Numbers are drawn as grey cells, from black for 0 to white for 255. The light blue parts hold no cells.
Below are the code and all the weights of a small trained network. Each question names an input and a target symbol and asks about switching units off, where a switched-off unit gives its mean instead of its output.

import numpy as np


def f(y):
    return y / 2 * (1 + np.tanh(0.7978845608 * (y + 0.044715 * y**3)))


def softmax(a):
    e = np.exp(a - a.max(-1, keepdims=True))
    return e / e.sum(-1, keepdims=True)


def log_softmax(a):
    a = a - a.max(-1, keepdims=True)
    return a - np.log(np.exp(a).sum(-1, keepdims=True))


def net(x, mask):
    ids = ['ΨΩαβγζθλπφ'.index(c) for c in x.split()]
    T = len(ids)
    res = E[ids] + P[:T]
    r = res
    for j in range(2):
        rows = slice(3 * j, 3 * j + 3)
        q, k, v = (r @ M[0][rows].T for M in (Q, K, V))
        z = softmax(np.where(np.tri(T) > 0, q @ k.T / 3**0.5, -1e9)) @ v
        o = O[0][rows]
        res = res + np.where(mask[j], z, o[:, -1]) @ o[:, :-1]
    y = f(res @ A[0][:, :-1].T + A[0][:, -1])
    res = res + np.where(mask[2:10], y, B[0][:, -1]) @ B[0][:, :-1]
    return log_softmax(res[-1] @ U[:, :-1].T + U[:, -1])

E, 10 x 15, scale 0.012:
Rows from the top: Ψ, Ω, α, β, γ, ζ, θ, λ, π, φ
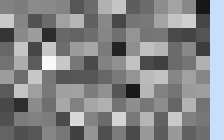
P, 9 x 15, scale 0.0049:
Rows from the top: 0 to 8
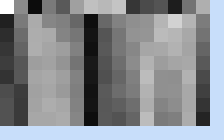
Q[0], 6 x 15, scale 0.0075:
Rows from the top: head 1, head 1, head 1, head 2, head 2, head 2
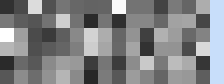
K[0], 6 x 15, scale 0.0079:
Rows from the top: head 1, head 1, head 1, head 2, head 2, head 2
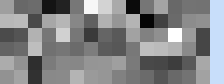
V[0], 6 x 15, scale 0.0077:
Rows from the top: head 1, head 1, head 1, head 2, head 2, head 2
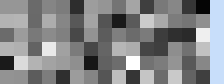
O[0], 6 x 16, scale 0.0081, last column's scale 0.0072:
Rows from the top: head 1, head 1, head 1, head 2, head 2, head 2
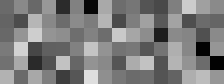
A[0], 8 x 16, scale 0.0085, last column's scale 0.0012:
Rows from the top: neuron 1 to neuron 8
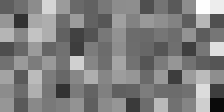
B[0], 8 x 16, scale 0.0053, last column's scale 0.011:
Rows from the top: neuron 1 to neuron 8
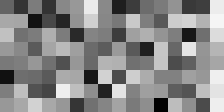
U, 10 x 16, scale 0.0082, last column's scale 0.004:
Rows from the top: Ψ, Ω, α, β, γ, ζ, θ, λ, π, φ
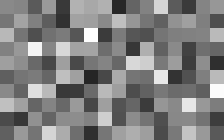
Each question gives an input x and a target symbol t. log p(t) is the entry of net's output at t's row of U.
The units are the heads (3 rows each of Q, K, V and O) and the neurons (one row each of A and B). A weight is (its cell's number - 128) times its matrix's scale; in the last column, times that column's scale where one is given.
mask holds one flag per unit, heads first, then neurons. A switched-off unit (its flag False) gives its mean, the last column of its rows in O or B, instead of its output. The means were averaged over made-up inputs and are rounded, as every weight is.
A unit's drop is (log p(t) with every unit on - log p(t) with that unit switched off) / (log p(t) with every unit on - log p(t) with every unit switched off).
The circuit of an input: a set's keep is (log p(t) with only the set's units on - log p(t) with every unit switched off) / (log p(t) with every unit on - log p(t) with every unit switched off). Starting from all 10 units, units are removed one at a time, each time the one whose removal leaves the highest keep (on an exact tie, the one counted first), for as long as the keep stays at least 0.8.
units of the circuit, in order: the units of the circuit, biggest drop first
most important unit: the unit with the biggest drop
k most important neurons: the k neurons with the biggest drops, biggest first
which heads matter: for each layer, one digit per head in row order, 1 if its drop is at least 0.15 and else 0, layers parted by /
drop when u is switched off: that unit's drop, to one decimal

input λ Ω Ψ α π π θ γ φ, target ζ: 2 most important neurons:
neuron 2; neuron 8
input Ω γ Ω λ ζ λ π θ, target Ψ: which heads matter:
11
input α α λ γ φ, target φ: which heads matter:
11
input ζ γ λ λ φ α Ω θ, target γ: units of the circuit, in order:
head 2
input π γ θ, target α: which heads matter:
11
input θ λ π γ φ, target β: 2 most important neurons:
neuron 2; neuron 6
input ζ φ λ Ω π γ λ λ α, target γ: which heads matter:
01
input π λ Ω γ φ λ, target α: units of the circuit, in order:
head 2; neuron 6
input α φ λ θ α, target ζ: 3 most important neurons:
neuron 8; neuron 4; neuron 2
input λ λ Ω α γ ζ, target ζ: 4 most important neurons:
neuron 2; neuron 8; neuron 1; neuron 3
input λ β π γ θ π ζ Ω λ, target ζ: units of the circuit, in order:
head 2; neuron 2
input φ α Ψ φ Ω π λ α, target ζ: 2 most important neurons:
neuron 7; neuron 4
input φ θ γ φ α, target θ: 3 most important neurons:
neuron 7; neuron 2; neuron 6
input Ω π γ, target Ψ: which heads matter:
10
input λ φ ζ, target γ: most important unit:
neuron 2
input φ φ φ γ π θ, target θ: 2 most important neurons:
neuron 7; neuron 2
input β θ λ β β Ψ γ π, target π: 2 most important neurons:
neuron 7; neuron 2
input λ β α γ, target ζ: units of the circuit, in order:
head 2; neuron 2; neuron 8
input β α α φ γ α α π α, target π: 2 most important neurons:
neuron 7; neuron 3
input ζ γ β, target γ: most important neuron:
neuron 4
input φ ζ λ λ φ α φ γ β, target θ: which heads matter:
10
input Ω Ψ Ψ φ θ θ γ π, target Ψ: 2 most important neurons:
neuron 8; neuron 7
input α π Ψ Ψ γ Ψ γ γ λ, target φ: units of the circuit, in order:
head 2; neuron 1; head 1
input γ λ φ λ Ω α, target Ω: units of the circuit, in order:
head 2; head 1; neuron 3
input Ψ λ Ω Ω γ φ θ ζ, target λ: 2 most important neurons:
neuron 1; neuron 7
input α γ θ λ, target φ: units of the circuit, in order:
head 2; head 1
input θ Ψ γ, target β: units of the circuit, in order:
head 1
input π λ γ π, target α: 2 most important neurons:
neuron 6; neuron 8
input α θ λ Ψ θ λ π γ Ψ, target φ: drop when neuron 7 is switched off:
0.0
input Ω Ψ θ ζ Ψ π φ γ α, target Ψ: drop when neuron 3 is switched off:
-0.1
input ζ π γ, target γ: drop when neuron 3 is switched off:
-0.1
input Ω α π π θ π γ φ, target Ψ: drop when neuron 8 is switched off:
0.5
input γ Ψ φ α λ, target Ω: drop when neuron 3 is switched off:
0.2
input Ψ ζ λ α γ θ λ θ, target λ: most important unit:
head 2
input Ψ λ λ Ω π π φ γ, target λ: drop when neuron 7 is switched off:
0.2
